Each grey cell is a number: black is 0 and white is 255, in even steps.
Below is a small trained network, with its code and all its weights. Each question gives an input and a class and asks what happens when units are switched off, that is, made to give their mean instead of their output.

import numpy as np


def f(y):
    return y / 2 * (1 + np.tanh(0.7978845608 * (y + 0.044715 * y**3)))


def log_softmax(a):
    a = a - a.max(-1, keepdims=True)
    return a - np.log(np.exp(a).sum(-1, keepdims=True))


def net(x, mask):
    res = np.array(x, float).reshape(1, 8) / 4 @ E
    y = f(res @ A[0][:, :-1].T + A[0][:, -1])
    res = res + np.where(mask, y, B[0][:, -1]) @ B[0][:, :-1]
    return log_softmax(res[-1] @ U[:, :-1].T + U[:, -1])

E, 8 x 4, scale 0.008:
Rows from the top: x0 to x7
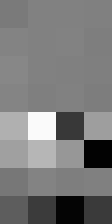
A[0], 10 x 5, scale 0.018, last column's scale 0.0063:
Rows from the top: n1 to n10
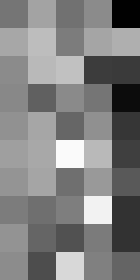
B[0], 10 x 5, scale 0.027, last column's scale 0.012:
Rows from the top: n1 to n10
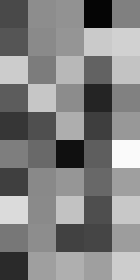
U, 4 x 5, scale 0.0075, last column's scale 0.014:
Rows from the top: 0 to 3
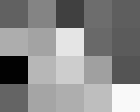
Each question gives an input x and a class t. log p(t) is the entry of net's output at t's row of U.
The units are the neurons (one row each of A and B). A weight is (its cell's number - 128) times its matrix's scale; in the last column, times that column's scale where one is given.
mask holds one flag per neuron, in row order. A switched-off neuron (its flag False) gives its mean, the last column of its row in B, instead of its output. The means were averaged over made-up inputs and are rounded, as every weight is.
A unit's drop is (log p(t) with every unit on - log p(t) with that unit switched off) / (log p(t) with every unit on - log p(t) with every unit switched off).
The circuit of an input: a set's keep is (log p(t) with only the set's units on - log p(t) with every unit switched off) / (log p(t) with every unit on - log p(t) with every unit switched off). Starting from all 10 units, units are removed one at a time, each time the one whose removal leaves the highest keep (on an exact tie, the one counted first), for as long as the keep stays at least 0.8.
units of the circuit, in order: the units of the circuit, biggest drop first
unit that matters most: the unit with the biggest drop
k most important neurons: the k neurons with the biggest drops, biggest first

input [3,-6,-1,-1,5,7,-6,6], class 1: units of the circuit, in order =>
(n6)
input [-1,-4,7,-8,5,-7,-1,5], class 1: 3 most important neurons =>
(n8; n6; n10)
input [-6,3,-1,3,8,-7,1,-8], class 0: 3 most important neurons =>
(n6; n10; n3)
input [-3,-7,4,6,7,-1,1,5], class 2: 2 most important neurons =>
(n6; n5)
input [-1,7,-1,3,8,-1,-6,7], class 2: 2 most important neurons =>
(n6; n5)
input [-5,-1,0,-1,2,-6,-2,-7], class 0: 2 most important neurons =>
(n6; n3)
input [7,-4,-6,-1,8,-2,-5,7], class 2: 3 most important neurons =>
(n6; n5; n7)
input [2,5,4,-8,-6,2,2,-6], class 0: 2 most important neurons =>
(n6; n2)
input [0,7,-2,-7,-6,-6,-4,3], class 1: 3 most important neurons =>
(n8; n2; n6)
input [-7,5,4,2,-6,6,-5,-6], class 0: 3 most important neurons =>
(n6; n8; n2)
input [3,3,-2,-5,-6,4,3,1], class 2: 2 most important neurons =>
(n10; n8)
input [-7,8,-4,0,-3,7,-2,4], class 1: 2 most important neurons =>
(n6; n3)
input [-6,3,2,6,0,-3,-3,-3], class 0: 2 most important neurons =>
(n6; n3)
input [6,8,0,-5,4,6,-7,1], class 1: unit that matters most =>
n3
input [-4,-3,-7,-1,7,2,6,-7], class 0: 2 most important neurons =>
(n6; n10)
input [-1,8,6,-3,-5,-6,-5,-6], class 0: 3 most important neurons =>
(n6; n3; n2)
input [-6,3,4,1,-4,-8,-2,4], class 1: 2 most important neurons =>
(n8; n6)
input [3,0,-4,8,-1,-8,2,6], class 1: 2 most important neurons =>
(n8; n6)
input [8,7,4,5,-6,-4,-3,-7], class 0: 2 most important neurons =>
(n6; n2)
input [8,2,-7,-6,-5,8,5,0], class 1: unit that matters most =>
n3
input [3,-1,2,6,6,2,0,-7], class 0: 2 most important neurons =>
(n6; n10)
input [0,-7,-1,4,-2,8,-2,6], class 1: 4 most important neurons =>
(n6; n3; n2; n10)
